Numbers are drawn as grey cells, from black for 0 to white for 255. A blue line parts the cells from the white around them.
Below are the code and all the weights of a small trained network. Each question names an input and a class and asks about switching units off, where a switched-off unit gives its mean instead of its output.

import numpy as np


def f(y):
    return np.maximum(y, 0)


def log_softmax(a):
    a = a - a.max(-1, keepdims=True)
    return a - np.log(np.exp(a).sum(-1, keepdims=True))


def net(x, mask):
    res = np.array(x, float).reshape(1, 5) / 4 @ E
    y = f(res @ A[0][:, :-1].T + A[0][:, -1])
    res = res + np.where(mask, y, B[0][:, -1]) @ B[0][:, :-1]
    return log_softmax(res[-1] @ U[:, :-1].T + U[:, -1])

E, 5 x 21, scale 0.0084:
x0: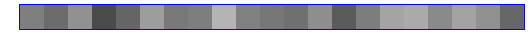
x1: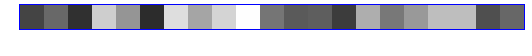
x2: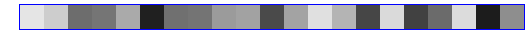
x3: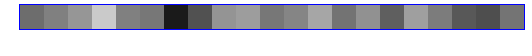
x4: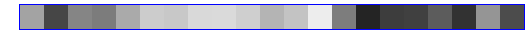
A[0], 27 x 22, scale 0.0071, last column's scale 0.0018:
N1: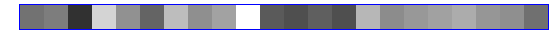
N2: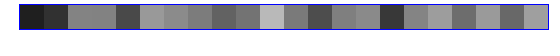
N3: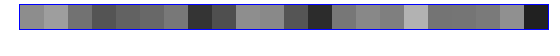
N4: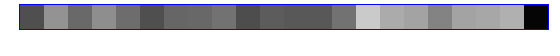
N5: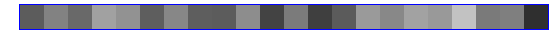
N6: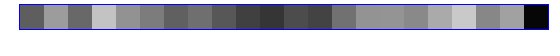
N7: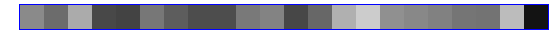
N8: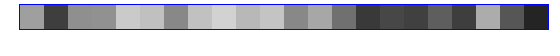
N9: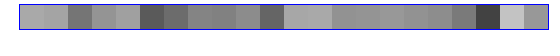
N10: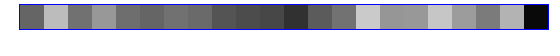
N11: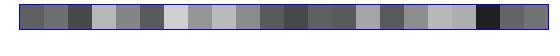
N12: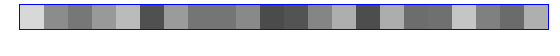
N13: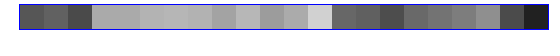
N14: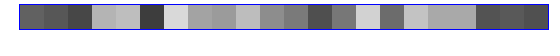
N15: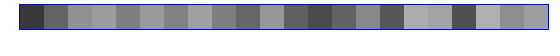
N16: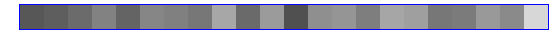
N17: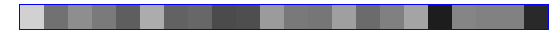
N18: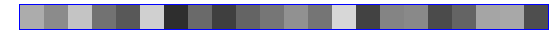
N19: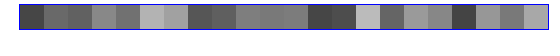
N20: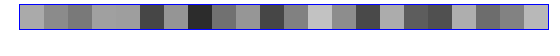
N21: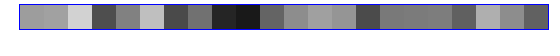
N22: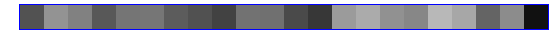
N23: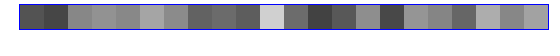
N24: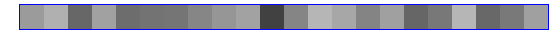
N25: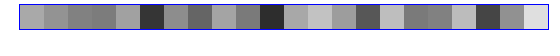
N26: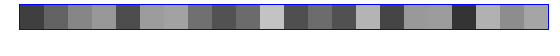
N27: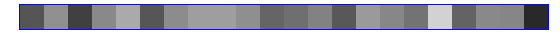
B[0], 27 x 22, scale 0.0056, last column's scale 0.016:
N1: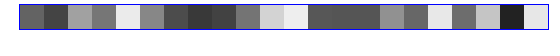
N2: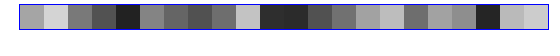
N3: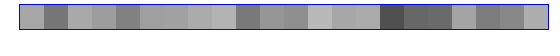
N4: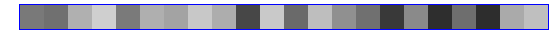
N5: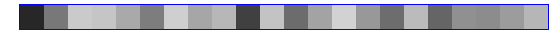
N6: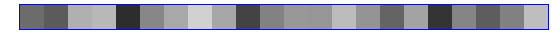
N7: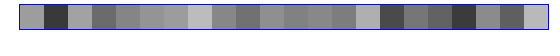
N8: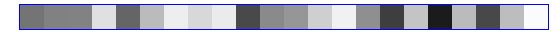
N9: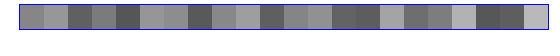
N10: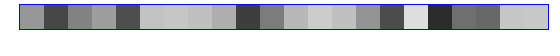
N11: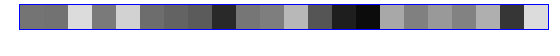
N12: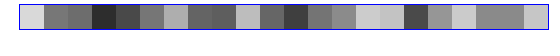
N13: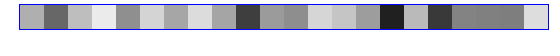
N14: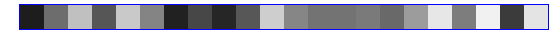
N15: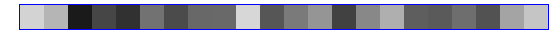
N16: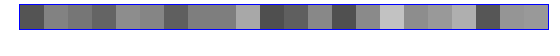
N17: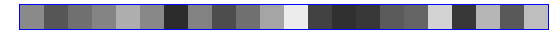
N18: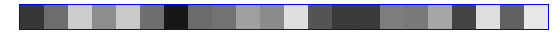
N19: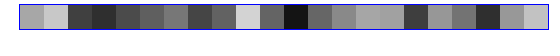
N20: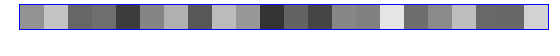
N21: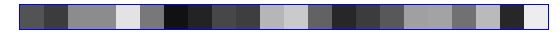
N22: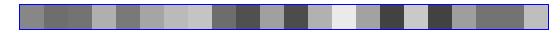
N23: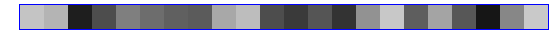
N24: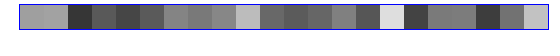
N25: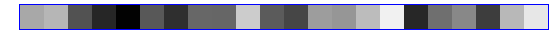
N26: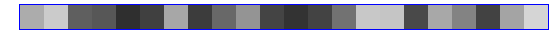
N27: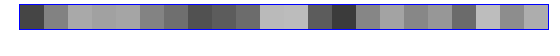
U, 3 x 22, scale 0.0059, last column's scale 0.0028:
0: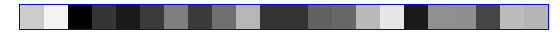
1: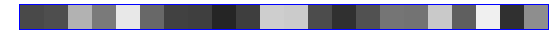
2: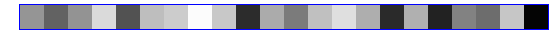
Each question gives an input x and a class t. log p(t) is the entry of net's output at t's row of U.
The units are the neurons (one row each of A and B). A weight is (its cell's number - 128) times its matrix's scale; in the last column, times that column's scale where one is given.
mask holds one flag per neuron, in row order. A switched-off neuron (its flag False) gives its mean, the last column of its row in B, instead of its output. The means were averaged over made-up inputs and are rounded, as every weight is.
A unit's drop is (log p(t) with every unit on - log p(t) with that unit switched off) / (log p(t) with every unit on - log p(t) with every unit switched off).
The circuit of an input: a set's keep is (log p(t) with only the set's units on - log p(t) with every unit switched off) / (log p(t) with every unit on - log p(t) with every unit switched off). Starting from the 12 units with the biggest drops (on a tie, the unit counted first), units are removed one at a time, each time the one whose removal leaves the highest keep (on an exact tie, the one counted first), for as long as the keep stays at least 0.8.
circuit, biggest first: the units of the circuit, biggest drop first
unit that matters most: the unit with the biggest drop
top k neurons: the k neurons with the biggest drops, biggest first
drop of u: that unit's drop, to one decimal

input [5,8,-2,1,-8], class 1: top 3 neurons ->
(N1 N14 N11)
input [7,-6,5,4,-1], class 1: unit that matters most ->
N21
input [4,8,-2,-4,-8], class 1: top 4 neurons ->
(N1 N14 N11 N8)
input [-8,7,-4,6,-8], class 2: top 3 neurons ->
(N10 N6 N4)
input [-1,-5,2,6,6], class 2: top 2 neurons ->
(N8 N1)
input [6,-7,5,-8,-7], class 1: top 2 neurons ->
(N21 N18)
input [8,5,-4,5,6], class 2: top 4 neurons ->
(N8 N13 N21 N18)
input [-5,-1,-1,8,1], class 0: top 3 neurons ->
(N1 N14 N21)
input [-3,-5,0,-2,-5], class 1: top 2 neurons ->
(N21 N8)
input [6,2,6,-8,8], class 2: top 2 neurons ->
(N8 N13)
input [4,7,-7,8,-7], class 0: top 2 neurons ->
(N19 N26)
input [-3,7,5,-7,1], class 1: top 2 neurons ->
(N1 N14)
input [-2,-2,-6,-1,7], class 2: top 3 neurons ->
(N8 N13 N25)
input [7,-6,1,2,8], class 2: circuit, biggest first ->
(N8)
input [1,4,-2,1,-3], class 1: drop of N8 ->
0.1
